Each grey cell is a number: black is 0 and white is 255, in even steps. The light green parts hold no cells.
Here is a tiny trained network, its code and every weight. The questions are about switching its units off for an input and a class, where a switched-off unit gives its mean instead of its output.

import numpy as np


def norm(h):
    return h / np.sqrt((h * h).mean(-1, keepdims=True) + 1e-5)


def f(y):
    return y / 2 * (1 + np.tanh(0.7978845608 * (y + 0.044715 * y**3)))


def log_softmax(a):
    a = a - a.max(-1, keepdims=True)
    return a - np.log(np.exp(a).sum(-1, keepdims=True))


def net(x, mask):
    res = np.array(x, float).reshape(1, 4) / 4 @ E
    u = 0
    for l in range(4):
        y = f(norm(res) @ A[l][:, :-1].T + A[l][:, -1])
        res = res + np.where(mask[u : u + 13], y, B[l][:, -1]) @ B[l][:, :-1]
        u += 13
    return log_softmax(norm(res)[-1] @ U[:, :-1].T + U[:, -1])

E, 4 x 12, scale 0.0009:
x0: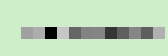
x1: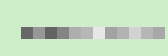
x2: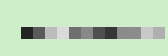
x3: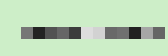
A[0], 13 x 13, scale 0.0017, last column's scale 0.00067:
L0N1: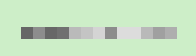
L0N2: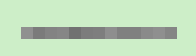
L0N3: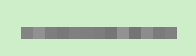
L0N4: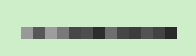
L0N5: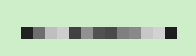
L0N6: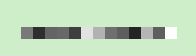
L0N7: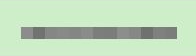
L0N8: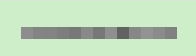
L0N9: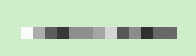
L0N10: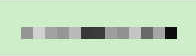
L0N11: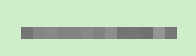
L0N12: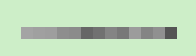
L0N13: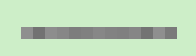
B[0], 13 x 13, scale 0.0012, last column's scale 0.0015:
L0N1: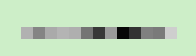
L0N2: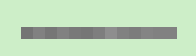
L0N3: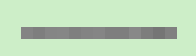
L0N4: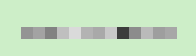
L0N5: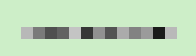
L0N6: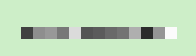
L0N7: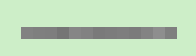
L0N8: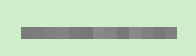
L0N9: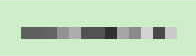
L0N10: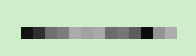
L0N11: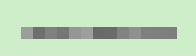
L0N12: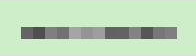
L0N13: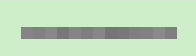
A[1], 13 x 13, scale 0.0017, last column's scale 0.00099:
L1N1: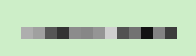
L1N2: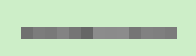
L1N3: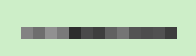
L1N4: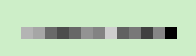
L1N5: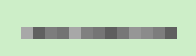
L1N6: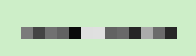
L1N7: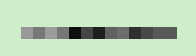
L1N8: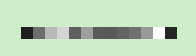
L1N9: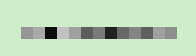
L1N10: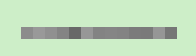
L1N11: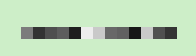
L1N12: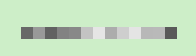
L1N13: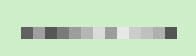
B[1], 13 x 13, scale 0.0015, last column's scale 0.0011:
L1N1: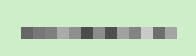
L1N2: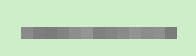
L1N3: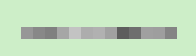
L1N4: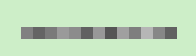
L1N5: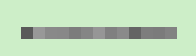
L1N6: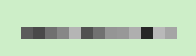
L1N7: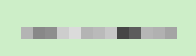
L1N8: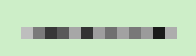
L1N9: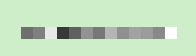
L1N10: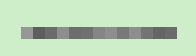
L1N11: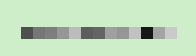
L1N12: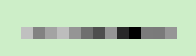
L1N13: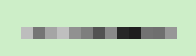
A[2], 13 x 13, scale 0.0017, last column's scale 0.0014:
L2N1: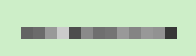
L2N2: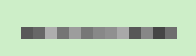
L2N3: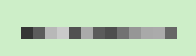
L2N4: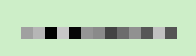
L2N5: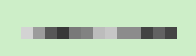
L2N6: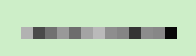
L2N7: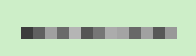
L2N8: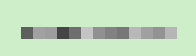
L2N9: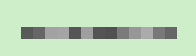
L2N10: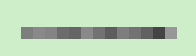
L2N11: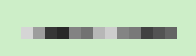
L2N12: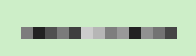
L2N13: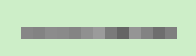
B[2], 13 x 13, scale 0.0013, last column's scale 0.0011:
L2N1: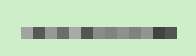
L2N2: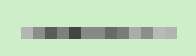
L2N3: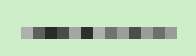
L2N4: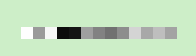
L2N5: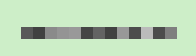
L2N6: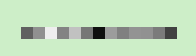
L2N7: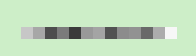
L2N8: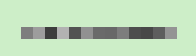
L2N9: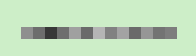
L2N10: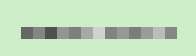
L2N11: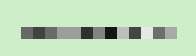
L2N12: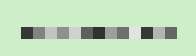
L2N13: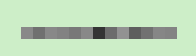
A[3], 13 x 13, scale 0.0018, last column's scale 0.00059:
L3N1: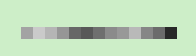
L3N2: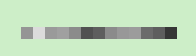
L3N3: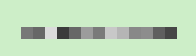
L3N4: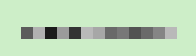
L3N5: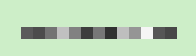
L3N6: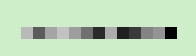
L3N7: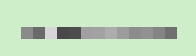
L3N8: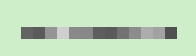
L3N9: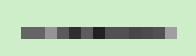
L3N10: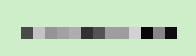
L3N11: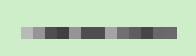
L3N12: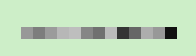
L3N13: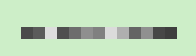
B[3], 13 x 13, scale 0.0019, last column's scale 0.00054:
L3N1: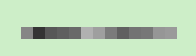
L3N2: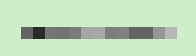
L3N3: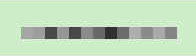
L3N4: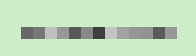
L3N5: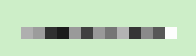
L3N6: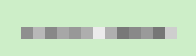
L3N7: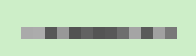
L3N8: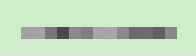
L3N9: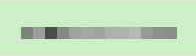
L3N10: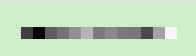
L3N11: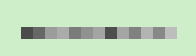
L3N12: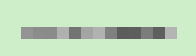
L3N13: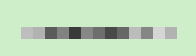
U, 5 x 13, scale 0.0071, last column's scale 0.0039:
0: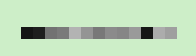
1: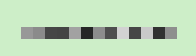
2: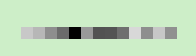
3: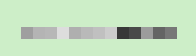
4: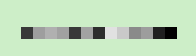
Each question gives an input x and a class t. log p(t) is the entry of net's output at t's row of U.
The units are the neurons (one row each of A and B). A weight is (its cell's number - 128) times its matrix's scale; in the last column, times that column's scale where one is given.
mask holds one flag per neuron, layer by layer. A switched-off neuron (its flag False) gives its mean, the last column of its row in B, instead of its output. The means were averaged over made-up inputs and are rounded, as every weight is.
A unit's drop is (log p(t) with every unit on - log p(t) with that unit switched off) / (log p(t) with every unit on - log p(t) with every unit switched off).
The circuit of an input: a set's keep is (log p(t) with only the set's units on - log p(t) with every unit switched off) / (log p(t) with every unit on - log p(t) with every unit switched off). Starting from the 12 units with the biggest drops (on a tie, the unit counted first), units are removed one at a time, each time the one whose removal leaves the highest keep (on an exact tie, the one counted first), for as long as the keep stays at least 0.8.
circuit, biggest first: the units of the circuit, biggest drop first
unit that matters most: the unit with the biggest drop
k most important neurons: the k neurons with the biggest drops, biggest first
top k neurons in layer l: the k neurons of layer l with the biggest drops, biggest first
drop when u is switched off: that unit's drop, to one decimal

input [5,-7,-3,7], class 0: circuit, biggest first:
L1N11, L1N6
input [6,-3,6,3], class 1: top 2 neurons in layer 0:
L0N5, L0N6
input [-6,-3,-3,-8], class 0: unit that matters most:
L3N10
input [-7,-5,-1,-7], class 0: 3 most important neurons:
L3N10, L2N4, L1N9
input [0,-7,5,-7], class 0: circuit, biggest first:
L3N10, L0N10
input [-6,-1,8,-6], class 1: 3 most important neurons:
L3N5, L1N11, L0N6
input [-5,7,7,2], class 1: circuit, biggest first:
L3N5, L0N5
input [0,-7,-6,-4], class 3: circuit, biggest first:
L1N7, L3N6
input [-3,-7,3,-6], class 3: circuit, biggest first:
L1N7, L3N6
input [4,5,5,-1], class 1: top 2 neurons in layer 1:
L1N7, L1N3
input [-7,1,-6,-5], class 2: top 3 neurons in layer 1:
L1N8, L1N11, L1N6
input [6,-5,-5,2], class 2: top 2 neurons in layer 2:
L2N4, L2N3
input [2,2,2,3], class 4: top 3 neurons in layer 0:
L0N6, L0N10, L0N5
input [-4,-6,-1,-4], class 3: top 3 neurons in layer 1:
L1N7, L1N9, L1N11
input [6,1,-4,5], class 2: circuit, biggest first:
L2N4
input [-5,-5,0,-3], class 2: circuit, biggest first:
L3N13, L3N3
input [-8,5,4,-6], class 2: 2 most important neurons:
L0N6, L1N11
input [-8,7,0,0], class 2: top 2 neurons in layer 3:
L3N13, L3N3
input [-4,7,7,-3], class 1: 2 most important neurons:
L3N5, L1N7
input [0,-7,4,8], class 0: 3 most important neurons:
L0N1, L1N11, L1N6
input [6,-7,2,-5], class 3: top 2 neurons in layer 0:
L0N6, L0N4
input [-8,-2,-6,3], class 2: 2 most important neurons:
L3N13, L1N8
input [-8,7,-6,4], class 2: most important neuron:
L3N13
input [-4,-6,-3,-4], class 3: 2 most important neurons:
L1N7, L0N6
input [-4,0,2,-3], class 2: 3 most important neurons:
L0N6, L1N11, L1N6
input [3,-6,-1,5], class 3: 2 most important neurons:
L1N7, L0N10
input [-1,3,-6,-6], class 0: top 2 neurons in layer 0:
L0N10, L0N5
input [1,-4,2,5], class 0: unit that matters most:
L0N1
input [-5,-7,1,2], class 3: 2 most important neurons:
L1N7, L1N9
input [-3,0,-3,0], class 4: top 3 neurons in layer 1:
L1N8, L1N9, L1N10
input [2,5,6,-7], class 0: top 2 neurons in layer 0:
L0N9, L0N10
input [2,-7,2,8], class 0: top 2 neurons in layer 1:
L1N11, L1N6
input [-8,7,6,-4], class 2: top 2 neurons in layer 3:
L3N13, L3N3
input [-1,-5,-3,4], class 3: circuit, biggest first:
L1N7
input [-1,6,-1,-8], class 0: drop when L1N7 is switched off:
0.1
